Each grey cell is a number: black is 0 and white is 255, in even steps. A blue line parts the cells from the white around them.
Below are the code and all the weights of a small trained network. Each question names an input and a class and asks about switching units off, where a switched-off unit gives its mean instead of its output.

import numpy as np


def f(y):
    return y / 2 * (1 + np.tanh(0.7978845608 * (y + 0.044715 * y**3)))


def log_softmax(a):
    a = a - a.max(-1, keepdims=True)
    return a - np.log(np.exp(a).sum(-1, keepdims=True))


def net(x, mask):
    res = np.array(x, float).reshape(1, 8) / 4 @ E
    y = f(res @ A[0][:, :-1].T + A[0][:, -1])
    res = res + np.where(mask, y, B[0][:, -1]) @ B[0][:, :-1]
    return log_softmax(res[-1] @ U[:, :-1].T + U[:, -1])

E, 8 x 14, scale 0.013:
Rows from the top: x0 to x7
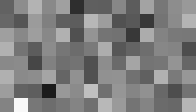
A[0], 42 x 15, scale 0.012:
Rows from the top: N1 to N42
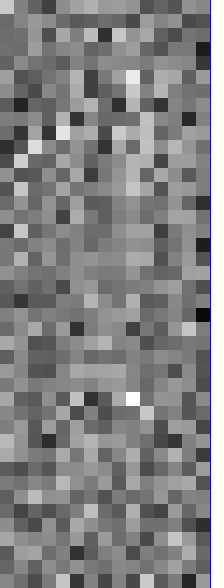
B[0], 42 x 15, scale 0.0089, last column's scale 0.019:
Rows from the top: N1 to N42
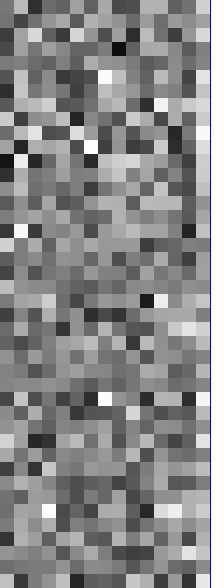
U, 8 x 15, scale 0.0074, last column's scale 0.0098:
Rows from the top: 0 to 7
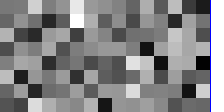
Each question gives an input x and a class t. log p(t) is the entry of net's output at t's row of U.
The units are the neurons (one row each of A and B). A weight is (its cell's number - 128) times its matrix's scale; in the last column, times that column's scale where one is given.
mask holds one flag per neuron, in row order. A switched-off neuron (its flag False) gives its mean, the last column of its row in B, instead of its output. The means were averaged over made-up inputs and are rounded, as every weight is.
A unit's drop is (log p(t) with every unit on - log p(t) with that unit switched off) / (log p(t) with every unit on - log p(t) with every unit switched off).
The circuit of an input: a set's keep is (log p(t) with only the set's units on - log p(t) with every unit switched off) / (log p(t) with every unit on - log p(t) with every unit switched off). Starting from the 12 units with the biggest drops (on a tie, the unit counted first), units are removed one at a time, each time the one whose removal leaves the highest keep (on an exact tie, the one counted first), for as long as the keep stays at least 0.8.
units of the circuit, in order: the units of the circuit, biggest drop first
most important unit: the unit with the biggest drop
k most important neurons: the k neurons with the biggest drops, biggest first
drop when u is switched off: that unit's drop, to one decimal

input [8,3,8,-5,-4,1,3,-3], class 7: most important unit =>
N10
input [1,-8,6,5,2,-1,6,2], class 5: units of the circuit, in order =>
N42, N9
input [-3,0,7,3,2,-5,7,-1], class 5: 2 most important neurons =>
N42, N9
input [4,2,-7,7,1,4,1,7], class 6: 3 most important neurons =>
N10, N3, N11
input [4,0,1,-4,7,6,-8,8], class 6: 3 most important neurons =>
N12, N17, N8
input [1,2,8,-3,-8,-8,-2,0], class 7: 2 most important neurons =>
N10, N3
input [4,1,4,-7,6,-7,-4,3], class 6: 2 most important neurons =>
N12, N17
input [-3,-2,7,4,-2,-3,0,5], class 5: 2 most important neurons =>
N29, N6
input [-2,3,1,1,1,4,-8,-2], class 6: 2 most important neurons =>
N8, N37
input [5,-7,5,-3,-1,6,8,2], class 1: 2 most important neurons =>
N10, N3
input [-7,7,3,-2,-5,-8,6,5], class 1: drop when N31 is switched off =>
0.0
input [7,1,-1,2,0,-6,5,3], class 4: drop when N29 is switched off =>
0.2
